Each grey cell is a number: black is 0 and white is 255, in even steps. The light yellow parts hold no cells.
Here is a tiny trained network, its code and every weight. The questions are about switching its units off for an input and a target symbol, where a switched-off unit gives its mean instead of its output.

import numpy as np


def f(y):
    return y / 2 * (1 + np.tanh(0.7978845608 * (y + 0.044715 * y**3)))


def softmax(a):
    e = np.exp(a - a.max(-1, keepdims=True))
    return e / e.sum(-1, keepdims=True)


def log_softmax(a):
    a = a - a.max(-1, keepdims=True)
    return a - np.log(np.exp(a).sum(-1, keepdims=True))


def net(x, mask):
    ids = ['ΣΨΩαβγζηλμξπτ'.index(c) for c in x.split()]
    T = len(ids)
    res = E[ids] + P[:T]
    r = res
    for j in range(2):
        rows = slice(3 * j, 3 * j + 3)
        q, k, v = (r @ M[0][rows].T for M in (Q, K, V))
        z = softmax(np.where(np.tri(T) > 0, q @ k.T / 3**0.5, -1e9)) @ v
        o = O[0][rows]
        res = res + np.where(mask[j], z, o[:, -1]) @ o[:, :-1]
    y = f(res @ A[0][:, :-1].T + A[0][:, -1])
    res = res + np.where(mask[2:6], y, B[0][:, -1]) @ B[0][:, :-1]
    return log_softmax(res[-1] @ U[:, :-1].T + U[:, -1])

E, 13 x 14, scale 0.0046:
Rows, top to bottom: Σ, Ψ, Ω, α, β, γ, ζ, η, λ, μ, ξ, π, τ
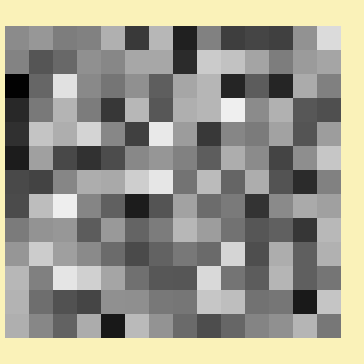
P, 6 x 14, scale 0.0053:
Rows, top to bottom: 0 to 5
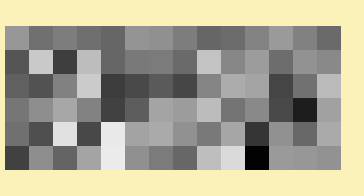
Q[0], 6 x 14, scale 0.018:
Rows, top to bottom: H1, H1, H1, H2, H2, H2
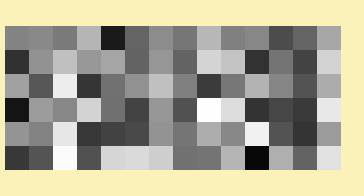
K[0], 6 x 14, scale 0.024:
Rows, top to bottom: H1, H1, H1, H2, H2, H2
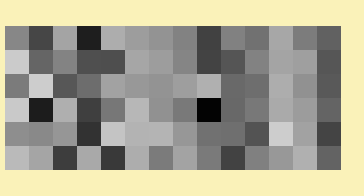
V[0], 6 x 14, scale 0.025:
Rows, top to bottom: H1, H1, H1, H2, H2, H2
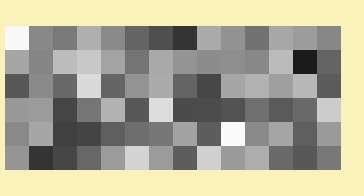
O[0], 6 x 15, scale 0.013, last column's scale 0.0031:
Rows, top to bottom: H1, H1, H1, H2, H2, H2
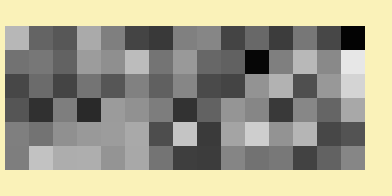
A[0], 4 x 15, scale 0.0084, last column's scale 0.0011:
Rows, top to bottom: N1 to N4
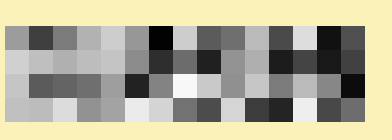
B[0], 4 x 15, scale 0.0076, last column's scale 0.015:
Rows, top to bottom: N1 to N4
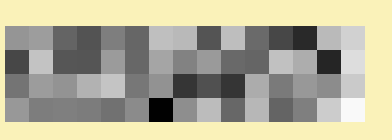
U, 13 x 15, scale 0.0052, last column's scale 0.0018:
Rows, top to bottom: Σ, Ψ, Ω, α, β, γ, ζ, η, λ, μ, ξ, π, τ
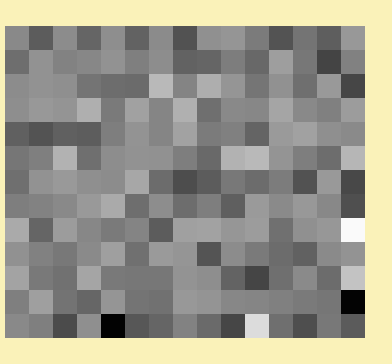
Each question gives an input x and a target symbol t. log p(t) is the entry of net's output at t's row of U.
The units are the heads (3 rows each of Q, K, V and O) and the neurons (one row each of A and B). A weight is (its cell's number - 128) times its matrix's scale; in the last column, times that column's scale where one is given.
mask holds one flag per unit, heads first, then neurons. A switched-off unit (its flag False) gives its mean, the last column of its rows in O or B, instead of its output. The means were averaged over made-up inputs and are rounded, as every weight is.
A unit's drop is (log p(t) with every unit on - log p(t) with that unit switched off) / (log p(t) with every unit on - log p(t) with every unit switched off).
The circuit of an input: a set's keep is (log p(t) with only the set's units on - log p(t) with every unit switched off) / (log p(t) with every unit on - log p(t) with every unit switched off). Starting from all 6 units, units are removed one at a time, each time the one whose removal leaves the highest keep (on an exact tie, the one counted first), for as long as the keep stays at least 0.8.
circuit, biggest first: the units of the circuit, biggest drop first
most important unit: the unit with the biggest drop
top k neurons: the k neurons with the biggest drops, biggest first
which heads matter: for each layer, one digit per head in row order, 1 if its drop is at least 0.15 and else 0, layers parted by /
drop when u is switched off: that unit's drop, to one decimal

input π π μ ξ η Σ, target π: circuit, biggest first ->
N2; H2; N4; H1
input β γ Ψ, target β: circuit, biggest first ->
H1; H2
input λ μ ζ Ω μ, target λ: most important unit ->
H1
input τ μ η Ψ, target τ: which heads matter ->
10
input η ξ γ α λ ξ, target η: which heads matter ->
01
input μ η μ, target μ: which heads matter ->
11
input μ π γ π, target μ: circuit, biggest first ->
H2; N1; H1
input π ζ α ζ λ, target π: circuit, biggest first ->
N2; H2; N4; H1
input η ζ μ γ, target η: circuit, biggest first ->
N3; H2
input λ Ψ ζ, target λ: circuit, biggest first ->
H1; N4
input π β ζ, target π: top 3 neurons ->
N2; N4; N1
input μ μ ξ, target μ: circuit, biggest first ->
N1; H2; H1
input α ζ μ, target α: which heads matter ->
01
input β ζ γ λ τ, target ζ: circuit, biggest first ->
H2
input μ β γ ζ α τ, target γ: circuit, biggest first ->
H1; H2
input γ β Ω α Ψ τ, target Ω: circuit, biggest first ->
H2; H1
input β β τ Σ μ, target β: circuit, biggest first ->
H1; N3
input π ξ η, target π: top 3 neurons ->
N2; N4; N1
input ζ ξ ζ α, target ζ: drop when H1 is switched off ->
0.3
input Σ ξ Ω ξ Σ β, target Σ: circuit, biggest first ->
H2
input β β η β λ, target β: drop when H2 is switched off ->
0.3
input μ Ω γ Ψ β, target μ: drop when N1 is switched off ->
0.9
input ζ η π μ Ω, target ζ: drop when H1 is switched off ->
0.2
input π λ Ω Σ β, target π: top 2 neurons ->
N2; N4
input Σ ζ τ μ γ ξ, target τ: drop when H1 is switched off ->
1.1
